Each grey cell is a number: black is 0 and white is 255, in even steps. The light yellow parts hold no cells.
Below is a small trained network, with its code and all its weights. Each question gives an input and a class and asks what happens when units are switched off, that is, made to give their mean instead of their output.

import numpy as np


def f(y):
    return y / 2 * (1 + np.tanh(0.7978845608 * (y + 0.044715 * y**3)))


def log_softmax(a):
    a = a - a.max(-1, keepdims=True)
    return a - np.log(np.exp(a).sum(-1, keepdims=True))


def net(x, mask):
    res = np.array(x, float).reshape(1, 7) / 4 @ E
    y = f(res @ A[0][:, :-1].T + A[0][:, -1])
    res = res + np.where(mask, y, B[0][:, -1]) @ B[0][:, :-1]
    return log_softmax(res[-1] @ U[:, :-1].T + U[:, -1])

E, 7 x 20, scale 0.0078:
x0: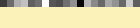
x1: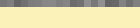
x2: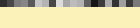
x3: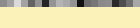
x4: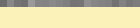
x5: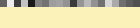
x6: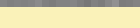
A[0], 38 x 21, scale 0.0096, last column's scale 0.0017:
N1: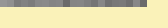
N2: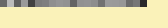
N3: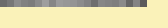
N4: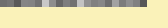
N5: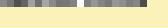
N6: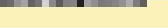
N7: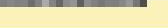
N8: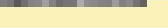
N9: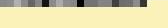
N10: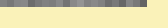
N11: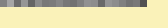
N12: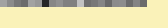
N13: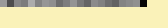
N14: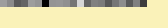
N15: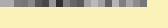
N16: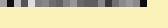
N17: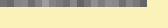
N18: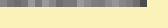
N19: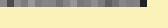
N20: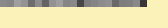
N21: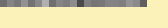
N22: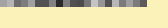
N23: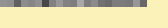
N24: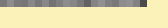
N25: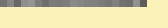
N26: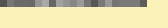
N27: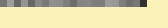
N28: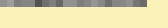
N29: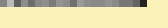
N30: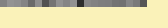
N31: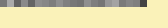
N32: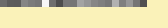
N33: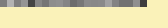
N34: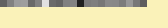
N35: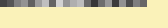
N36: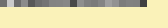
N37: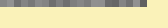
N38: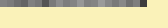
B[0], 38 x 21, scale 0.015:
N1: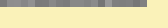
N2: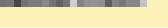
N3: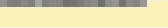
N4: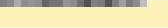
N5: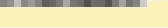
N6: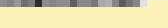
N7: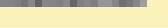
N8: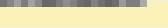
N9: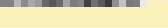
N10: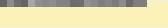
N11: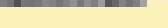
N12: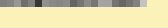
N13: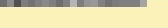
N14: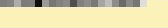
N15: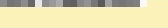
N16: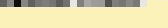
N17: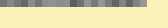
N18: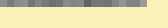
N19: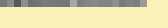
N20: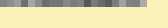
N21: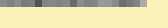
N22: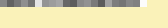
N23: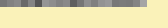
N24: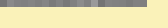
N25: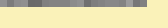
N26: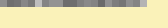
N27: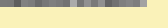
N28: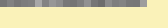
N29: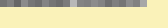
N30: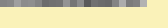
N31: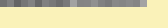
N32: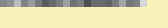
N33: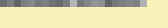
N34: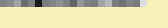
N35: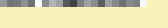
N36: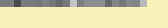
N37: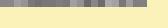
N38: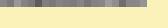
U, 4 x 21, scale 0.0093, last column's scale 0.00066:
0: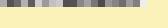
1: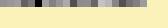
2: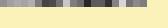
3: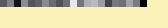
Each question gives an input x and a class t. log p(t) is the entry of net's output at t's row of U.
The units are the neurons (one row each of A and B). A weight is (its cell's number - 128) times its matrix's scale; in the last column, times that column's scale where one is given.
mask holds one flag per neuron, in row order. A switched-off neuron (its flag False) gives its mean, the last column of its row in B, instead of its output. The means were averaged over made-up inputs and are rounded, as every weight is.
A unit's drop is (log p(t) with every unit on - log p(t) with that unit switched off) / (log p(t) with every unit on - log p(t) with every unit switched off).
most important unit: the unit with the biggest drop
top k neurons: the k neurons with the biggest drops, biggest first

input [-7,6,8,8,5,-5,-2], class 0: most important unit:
N35
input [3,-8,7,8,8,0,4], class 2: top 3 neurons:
[N9 N22 N15]
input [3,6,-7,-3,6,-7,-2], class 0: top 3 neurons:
[N22 N15 N2]
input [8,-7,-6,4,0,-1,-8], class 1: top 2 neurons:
[N6 N34]
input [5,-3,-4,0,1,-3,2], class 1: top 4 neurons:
[N35 N6 N34 N26]
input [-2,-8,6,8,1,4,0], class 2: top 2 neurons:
[N9 N22]
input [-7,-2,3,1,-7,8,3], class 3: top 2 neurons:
[N2 N36]
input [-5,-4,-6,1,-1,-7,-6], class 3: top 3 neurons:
[N16 N35 N13]
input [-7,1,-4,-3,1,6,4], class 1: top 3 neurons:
[N14 N16 N12]
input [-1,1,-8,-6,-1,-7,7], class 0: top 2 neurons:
[N22 N15]
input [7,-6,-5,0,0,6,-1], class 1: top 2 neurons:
[N6 N34]
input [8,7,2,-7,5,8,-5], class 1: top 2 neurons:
[N6 N34]
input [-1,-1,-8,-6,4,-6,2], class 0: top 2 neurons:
[N22 N15]
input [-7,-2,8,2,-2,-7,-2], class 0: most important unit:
N35
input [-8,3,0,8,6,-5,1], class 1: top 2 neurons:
[N14 N12]
